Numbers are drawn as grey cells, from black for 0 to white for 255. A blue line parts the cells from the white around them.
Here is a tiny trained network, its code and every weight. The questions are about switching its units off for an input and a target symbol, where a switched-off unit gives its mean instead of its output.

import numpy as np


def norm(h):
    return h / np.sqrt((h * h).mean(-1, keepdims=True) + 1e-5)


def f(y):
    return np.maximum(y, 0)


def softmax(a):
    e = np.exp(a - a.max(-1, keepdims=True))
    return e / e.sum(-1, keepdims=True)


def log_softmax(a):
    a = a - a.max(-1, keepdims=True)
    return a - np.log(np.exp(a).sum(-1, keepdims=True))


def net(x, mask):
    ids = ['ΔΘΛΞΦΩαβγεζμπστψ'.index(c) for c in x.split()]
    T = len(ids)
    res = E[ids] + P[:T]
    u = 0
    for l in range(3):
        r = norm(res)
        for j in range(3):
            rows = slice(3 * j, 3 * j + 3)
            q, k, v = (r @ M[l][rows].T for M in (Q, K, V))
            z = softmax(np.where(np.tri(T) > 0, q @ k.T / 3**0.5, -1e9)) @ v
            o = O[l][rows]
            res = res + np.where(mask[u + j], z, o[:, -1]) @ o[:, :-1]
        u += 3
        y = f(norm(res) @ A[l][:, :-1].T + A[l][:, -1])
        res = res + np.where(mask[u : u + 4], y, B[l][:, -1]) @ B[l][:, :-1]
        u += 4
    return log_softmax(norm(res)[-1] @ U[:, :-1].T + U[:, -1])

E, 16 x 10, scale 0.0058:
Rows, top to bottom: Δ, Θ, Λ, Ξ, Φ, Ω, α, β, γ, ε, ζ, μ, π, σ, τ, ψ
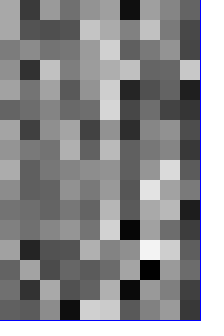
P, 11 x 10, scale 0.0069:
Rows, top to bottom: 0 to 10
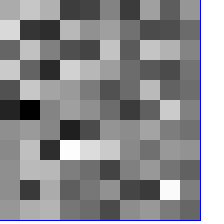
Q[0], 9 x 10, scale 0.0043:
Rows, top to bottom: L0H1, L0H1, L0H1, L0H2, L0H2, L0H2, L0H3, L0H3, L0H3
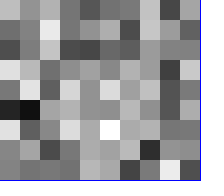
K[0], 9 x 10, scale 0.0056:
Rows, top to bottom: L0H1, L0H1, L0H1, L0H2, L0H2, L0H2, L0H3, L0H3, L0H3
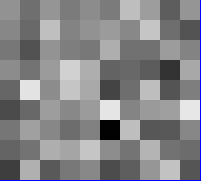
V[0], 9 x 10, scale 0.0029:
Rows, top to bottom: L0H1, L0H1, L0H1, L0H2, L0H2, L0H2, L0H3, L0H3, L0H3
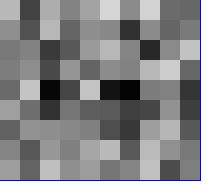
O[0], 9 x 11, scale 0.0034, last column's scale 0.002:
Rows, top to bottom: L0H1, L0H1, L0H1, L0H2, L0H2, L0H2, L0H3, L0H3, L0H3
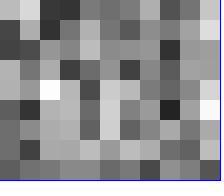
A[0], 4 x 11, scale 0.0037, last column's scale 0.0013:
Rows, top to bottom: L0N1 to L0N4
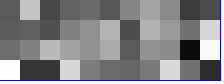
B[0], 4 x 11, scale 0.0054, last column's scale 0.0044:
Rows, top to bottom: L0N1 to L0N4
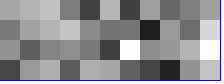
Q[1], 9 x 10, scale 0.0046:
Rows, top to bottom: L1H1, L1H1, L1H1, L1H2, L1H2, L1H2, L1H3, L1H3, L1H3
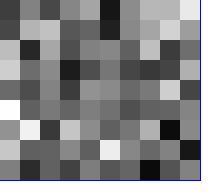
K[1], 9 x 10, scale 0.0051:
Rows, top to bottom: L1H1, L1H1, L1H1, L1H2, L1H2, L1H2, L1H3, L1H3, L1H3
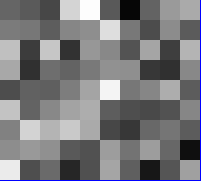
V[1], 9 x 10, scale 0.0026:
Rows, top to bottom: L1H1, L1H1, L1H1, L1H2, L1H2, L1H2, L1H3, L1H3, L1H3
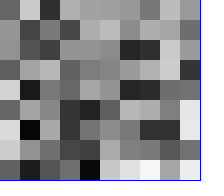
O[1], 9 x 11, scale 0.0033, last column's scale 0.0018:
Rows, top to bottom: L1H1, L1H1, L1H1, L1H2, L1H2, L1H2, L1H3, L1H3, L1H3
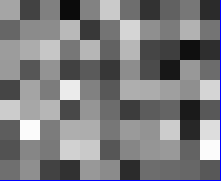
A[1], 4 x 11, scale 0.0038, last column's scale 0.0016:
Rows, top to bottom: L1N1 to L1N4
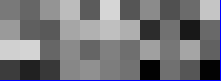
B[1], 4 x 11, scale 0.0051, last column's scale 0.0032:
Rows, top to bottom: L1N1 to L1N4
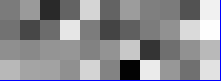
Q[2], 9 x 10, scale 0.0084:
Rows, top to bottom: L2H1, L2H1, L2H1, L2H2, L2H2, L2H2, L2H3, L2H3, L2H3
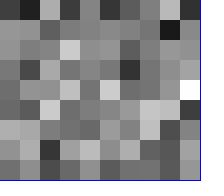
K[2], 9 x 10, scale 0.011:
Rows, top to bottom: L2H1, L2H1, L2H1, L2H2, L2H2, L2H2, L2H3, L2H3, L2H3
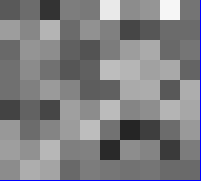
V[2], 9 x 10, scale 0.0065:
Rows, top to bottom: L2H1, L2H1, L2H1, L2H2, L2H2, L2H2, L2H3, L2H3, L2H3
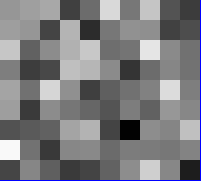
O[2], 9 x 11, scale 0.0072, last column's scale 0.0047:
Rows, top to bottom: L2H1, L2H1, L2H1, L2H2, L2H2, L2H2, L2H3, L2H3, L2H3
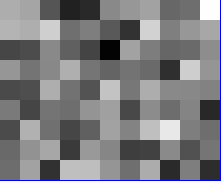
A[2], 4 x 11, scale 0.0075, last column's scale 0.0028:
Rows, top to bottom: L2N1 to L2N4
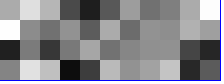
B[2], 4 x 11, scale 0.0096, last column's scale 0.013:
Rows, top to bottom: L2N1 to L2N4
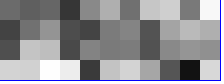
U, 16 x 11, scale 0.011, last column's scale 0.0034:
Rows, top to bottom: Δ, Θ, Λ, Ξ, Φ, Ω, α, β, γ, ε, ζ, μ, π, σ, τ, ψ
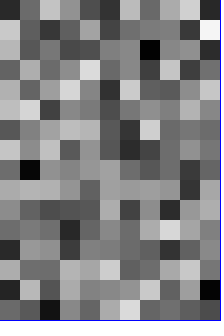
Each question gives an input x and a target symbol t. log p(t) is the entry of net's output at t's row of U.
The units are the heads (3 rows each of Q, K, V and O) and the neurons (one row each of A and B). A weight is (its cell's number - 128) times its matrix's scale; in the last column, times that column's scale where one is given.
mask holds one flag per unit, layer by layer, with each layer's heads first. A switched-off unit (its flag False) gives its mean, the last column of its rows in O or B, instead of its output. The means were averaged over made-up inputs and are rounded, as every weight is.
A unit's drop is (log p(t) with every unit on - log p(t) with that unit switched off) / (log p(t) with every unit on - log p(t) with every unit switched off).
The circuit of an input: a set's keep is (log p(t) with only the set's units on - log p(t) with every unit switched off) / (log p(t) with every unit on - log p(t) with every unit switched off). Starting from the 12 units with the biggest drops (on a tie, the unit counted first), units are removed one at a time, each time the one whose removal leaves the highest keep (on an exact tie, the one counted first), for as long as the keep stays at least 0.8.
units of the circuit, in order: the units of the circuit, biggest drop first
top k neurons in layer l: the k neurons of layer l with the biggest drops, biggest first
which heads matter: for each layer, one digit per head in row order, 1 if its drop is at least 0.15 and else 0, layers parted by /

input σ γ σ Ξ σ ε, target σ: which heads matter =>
000 / 000 / 101
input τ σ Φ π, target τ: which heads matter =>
000 / 000 / 001
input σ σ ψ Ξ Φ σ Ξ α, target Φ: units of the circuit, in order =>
[L2N1; L2H3; L1N4; L1N2]
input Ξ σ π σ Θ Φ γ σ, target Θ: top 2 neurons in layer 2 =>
[L2N4; L2N2]
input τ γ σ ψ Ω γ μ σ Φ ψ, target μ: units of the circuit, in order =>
[L2H3; L2N4; L1N4]
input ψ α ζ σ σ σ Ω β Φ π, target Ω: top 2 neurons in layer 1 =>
[L1N4; L1N1]
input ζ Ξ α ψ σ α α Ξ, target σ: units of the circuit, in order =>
[L2N4; L2H1]
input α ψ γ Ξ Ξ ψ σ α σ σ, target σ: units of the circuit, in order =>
[L2H3; L2H1; L1H2; L0N2]
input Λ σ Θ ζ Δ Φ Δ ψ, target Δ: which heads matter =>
000 / 000 / 100
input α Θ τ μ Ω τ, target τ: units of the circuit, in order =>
[L2H3; L2N4; L2N1; L1N1]
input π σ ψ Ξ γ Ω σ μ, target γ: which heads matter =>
000 / 000 / 011
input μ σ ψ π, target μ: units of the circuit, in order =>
[L2N4]
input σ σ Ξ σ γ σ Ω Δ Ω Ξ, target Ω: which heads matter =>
000 / 000 / 111
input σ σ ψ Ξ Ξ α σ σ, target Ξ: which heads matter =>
010 / 000 / 010
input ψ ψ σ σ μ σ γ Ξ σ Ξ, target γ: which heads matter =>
000 / 010 / 011
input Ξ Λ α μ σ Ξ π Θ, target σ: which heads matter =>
000 / 000 / 101
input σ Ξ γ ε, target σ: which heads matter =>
000 / 000 / 100
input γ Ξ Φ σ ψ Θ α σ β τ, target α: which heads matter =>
000 / 010 / 001
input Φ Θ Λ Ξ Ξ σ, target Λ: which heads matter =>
000 / 010 / 101
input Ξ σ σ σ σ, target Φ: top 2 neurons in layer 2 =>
[L2N2; L2N1]
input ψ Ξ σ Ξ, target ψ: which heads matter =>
000 / 000 / 111
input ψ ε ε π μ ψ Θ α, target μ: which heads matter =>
100 / 011 / 101
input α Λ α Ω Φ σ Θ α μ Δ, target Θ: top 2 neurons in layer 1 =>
[L1N2; L1N4]
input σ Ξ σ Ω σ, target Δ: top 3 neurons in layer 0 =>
[L0N1; L0N2; L0N4]
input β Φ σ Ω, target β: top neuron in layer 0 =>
[L0N4]
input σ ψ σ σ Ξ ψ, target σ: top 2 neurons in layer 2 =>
[L2N4; L2N1]
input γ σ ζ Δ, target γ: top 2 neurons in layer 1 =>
[L1N3; L1N4]
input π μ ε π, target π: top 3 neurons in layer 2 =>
[L2N4; L2N3; L2N1]
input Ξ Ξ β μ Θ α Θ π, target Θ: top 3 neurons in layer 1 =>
[L1N2; L1N4; L1N3]
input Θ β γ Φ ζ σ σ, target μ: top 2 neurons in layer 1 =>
[L1N2; L1N4]
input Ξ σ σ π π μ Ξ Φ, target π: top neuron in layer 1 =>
[L1N2]
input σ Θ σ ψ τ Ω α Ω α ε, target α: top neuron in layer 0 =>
[L0N4]
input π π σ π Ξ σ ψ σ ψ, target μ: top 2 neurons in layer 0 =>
[L0N3; L0N4]
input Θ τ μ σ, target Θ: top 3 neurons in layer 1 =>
[L1N2; L1N3; L1N4]
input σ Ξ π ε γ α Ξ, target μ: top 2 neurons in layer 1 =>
[L1N1; L1N2]
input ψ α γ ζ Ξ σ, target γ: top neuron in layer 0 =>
[L0N2]
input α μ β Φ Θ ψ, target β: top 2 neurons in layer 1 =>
[L1N4; L1N1]
